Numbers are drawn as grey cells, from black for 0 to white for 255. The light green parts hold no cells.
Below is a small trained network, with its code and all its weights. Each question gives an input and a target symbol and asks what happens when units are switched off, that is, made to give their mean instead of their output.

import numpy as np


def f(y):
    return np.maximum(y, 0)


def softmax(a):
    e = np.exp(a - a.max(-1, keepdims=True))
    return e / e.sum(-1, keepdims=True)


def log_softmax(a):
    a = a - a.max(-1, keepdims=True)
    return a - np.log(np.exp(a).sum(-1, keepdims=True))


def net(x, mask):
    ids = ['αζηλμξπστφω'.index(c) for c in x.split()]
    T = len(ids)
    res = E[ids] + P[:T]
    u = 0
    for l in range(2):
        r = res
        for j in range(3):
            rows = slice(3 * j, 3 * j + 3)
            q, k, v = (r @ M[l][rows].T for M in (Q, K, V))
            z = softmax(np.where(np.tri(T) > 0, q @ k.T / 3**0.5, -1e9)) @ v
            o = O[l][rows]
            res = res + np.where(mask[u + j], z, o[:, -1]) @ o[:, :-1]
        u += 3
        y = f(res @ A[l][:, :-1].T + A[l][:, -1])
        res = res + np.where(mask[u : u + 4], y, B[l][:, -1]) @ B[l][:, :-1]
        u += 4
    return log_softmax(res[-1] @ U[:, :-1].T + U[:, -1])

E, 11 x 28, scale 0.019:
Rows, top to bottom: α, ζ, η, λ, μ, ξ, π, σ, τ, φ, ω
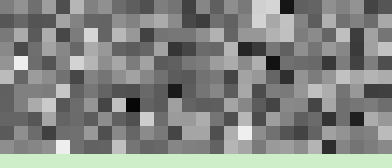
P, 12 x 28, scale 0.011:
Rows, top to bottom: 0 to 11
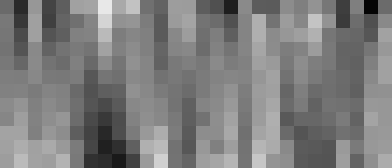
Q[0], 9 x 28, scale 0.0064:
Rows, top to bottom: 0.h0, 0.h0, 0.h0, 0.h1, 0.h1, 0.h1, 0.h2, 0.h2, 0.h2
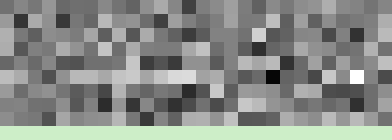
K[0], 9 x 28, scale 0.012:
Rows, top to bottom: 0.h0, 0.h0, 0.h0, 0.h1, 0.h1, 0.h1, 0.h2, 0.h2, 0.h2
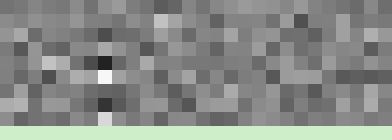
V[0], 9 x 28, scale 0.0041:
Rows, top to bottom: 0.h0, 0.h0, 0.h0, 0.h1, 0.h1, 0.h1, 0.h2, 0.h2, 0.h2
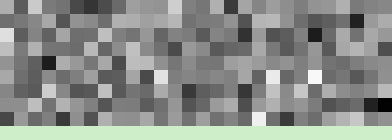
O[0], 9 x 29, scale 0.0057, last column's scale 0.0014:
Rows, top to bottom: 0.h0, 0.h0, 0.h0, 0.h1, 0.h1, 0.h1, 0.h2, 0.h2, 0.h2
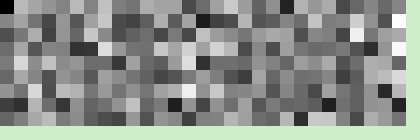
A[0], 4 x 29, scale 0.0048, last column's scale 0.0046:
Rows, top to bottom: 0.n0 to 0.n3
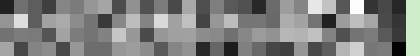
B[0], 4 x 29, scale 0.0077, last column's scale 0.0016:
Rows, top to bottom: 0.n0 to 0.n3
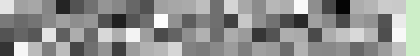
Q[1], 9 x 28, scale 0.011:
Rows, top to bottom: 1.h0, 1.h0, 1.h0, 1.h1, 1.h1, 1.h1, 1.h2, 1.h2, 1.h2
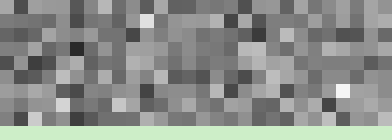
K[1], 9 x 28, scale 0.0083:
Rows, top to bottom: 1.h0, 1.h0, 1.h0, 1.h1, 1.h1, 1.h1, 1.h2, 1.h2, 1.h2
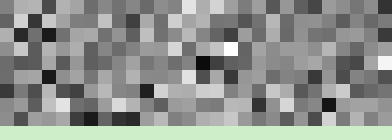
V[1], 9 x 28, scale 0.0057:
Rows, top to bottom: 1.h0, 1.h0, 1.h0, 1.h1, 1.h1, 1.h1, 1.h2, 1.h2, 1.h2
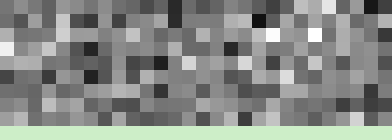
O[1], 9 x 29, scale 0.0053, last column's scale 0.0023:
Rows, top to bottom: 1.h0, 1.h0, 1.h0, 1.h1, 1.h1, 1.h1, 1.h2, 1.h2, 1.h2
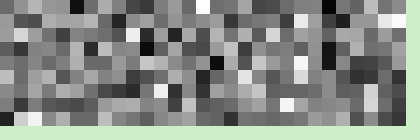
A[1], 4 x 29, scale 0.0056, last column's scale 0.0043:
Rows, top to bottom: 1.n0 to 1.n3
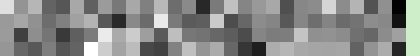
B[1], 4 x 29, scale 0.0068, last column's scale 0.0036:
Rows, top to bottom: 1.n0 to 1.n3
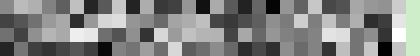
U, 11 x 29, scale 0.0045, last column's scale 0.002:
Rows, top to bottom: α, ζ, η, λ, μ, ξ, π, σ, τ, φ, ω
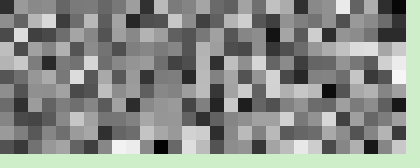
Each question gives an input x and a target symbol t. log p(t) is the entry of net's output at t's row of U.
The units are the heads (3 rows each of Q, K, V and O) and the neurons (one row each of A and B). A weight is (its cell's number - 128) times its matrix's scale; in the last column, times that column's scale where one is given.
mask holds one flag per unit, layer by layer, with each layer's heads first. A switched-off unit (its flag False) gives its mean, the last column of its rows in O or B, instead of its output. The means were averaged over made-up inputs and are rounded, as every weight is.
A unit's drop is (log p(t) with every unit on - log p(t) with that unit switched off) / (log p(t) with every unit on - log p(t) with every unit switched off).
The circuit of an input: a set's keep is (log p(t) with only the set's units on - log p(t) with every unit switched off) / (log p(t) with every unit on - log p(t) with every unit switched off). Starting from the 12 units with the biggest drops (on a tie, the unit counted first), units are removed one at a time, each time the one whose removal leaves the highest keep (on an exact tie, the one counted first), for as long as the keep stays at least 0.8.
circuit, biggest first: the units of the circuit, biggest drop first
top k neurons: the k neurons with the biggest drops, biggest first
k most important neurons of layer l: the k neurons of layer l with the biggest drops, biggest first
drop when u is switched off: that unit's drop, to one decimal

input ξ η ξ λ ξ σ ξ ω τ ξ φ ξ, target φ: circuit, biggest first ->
[0.h2 1.h1 1.h2 1.n2]
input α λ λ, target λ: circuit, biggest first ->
[1.h1]
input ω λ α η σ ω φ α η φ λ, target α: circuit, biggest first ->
[0.h2 1.h0]
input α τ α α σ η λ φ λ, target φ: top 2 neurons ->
[1.n2 1.n0]
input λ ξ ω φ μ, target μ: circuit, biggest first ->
[0.h2 1.h1 1.n3]
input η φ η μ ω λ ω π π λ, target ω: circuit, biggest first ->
[0.h2 1.h0 1.n1]
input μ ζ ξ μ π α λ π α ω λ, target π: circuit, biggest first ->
[0.h2 1.h0]
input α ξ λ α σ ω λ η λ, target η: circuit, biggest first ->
[1.h0 1.n0 0.h2]
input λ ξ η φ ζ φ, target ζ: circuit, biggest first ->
[0.h2 1.h1]
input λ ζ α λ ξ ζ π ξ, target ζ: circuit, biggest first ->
[1.h1 0.h2]
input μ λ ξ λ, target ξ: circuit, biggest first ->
[1.h1 0.h2]
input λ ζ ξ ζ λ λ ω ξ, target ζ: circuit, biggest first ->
[1.h1 0.h1 0.h2]
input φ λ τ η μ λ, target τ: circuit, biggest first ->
[0.h2 1.h0]
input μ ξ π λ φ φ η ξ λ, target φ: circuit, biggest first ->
[1.h1]
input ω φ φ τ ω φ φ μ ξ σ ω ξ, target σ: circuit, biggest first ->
[1.h0 1.h1 0.h2]
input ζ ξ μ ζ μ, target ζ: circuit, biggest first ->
[1.h1 0.h2]
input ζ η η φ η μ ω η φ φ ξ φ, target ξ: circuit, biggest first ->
[1.h1 0.h2 0.h0]
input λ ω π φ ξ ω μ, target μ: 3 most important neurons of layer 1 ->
[1.n3 1.n0 1.n2]
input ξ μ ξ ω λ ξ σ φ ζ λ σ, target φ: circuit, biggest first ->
[0.h1 1.h1]
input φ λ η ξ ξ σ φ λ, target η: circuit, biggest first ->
[0.h2 1.h0 1.n0]
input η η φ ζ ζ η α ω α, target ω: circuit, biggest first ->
[0.h2 1.h0 1.n1]
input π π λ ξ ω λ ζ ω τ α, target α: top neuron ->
[1.n2]
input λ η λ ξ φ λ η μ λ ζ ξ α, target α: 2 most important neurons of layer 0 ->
[0.n2 0.n0]
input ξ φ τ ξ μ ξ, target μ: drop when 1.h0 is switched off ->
0.3
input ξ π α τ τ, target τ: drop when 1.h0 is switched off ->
0.8
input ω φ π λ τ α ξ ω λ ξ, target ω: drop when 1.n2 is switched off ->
-0.1
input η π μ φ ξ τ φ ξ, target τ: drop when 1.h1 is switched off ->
0.1
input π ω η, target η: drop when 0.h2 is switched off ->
0.1
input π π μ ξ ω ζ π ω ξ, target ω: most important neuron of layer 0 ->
[0.n2]
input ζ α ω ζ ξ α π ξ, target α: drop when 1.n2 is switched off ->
0.2
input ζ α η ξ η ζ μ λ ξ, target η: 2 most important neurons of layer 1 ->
[1.n0 1.n2]
